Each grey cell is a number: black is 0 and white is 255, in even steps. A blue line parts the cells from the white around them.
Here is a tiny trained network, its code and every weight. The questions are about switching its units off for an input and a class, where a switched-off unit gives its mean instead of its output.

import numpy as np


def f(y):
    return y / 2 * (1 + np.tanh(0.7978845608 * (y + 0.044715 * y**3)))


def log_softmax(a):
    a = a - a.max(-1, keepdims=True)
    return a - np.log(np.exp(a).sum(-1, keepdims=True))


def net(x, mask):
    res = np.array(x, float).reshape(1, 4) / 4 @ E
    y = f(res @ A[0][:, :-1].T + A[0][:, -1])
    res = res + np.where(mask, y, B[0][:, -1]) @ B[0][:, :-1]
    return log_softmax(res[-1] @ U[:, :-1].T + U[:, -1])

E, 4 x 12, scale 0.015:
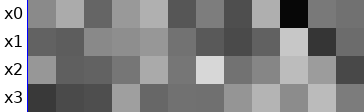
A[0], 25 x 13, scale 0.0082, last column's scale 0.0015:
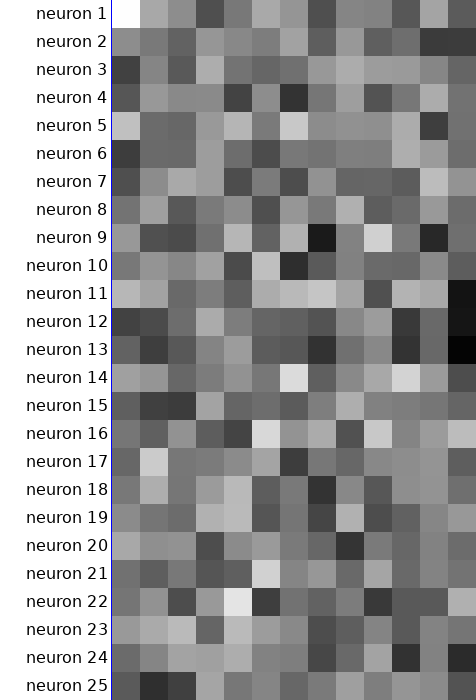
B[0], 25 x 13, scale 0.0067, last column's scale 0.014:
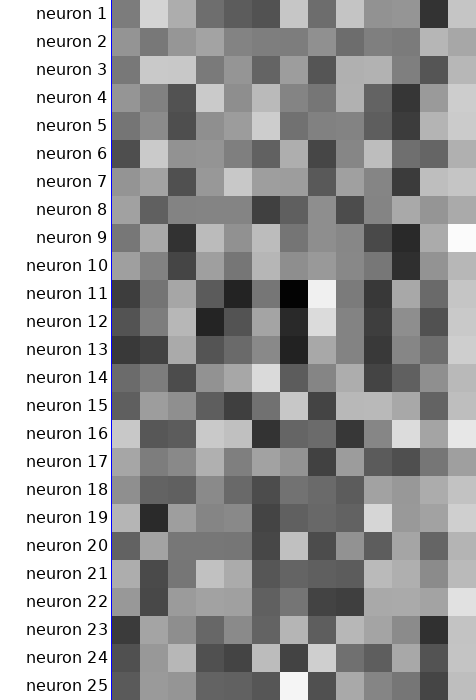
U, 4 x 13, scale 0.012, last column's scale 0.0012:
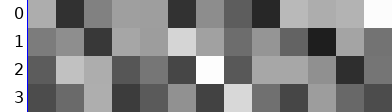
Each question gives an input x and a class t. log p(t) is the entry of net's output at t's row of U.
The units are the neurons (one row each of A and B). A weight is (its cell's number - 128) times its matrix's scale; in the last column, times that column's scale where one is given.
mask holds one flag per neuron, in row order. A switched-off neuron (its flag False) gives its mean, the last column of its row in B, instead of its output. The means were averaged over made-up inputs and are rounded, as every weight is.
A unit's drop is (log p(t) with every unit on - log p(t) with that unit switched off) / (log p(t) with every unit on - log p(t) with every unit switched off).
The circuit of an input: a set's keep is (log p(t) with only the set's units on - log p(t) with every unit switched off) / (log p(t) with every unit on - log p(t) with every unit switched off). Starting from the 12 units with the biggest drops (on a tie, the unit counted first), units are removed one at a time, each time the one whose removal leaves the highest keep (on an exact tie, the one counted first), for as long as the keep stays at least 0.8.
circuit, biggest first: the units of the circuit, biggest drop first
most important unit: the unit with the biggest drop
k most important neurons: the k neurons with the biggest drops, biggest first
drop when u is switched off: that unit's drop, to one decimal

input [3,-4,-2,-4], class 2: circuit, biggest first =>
(neuron 1)
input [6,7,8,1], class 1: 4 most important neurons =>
(neuron 9; neuron 5; neuron 11; neuron 16)
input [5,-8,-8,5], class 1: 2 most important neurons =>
(neuron 4; neuron 7)
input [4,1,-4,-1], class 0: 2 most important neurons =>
(neuron 9; neuron 19)
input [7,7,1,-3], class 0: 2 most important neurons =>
(neuron 22; neuron 19)
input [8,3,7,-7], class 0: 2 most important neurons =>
(neuron 22; neuron 19)
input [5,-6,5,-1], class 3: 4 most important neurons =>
(neuron 11; neuron 16; neuron 14; neuron 21)
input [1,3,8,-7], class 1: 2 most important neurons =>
(neuron 9; neuron 5)
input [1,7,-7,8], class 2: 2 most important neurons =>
(neuron 15; neuron 25)
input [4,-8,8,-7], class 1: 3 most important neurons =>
(neuron 5; neuron 14; neuron 12)
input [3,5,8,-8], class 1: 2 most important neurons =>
(neuron 9; neuron 5)
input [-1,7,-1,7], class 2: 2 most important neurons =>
(neuron 25; neuron 15)
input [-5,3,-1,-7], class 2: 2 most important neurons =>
(neuron 1; neuron 23)
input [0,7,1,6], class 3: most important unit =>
neuron 12
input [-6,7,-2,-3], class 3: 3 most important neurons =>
(neuron 24; neuron 12; neuron 13)
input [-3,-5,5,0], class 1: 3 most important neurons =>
(neuron 5; neuron 12; neuron 14)
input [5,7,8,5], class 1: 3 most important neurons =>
(neuron 9; neuron 5; neuron 11)
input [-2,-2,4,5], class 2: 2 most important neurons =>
(neuron 25; neuron 4)
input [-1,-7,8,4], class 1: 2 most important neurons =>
(neuron 5; neuron 14)
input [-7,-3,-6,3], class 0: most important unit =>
neuron 16
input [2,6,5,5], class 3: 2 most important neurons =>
(neuron 12; neuron 13)
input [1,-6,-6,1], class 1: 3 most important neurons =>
(neuron 4; neuron 7; neuron 12)
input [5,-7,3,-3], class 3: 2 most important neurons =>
(neuron 11; neuron 16)
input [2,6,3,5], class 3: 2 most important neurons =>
(neuron 12; neuron 13)
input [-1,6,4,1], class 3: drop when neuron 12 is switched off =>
0.1
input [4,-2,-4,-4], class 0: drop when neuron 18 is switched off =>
0.2
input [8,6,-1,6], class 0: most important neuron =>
(neuron 22)
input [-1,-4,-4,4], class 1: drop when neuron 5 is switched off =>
-0.1
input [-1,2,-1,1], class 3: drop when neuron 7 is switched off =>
0.2
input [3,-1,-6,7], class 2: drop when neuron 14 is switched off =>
0.1
